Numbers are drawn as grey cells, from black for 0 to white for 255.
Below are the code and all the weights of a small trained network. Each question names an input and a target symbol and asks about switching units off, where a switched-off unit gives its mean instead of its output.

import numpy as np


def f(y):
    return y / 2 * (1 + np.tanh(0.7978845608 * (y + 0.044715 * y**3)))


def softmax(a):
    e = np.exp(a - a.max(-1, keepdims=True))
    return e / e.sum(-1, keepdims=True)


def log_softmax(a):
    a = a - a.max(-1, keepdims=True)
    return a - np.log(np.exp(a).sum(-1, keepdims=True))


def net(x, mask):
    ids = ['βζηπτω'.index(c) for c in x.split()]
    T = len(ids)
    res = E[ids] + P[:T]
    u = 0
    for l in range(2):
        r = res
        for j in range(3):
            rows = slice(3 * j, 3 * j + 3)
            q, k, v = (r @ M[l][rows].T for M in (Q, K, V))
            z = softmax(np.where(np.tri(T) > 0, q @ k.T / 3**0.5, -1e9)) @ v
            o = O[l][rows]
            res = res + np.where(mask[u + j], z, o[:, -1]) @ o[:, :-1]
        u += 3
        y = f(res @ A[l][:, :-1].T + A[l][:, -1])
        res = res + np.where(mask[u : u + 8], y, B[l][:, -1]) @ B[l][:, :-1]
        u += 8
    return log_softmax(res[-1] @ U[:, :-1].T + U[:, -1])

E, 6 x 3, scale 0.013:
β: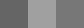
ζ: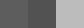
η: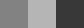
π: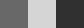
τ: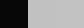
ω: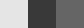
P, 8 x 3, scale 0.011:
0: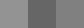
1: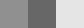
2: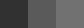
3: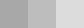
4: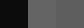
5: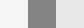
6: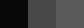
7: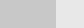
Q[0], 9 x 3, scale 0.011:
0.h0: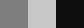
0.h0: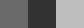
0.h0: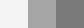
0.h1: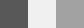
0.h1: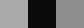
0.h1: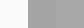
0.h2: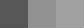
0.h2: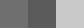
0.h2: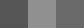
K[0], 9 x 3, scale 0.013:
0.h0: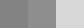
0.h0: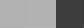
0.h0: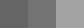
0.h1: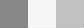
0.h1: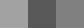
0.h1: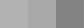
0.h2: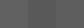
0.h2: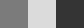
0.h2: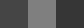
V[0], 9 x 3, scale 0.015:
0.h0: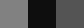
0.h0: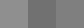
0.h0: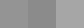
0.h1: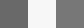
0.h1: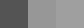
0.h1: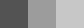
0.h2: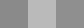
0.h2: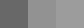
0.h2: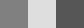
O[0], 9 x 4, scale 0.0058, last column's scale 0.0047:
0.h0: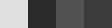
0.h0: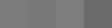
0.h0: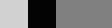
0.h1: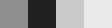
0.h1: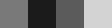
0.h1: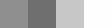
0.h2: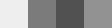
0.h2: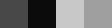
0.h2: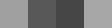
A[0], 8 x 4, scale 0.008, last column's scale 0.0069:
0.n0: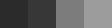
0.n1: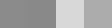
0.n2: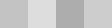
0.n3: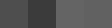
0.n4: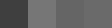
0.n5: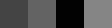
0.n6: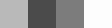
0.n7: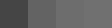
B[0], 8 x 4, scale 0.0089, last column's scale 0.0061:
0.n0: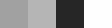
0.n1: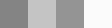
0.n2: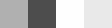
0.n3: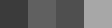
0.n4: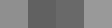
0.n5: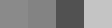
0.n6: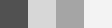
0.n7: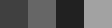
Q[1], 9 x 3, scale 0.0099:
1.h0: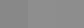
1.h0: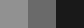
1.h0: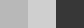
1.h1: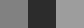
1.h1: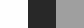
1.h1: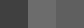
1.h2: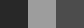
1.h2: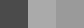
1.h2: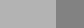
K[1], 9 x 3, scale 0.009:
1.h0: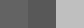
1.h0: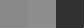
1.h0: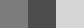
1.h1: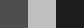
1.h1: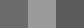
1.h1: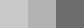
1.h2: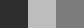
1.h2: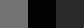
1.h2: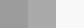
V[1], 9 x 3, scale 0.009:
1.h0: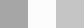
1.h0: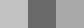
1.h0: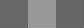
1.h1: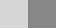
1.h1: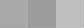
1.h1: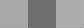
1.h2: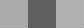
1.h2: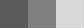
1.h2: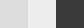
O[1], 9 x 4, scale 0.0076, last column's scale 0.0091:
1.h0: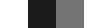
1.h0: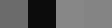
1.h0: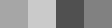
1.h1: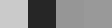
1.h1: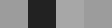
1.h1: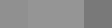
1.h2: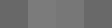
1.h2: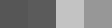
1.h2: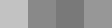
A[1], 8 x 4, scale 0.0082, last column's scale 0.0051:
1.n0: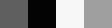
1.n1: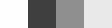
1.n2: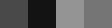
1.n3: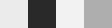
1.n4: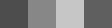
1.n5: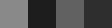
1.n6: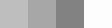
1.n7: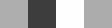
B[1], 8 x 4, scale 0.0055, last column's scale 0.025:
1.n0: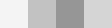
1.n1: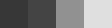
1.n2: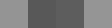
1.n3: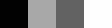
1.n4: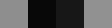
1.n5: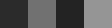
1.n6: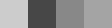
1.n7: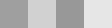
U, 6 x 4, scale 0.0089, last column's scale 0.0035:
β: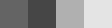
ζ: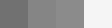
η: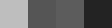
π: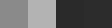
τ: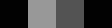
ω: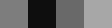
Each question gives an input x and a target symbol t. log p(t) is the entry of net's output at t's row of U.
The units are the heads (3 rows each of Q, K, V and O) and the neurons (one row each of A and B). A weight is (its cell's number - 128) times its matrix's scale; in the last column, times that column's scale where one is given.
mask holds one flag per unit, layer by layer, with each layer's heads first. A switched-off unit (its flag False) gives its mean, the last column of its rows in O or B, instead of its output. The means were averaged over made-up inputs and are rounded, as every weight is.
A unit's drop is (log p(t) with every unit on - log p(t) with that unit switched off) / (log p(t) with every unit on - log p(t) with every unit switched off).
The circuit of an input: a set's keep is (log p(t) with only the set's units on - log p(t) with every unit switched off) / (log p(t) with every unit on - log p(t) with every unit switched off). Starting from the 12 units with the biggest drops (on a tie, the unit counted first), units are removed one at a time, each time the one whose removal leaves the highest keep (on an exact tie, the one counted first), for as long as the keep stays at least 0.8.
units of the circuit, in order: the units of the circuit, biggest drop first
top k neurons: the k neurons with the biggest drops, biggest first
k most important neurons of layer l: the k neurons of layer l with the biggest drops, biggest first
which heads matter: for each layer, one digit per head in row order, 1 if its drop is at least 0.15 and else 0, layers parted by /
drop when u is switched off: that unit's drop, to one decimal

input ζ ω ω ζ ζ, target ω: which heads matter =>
011 / 010
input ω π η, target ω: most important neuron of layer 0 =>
[0.n3]
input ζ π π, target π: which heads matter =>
000 / 101
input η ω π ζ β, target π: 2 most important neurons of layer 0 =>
[0.n0; 0.n1]
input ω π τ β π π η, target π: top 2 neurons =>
[0.n0; 1.n3]
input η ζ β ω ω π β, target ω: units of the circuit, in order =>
[1.h1; 0.n2]
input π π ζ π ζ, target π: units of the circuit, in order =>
[0.n0; 0.n2; 1.n1]
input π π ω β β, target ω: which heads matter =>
000 / 010
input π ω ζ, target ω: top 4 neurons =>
[0.n2; 1.n7; 1.n0; 1.n3]
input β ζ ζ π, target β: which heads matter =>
000 / 100
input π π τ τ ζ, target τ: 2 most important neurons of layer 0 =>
[0.n3; 0.n7]
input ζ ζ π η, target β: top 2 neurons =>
[0.n6; 0.n1]
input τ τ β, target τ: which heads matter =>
011 / 100
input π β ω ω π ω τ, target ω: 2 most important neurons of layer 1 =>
[1.n3; 1.n7]
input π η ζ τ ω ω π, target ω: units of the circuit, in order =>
[1.h1]
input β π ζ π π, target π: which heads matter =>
000 / 111
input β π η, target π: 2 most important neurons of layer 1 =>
[1.n1; 1.n3]
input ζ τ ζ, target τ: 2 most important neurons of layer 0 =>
[0.n2; 0.n3]
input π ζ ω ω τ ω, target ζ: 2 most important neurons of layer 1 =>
[1.n7; 1.n3]
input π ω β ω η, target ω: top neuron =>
[0.n2]
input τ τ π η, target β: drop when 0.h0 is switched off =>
0.1
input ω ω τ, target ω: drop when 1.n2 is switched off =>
0.1
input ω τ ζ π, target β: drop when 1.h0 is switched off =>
0.2
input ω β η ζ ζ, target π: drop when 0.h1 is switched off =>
0.2
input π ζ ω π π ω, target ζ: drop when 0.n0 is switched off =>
0.1
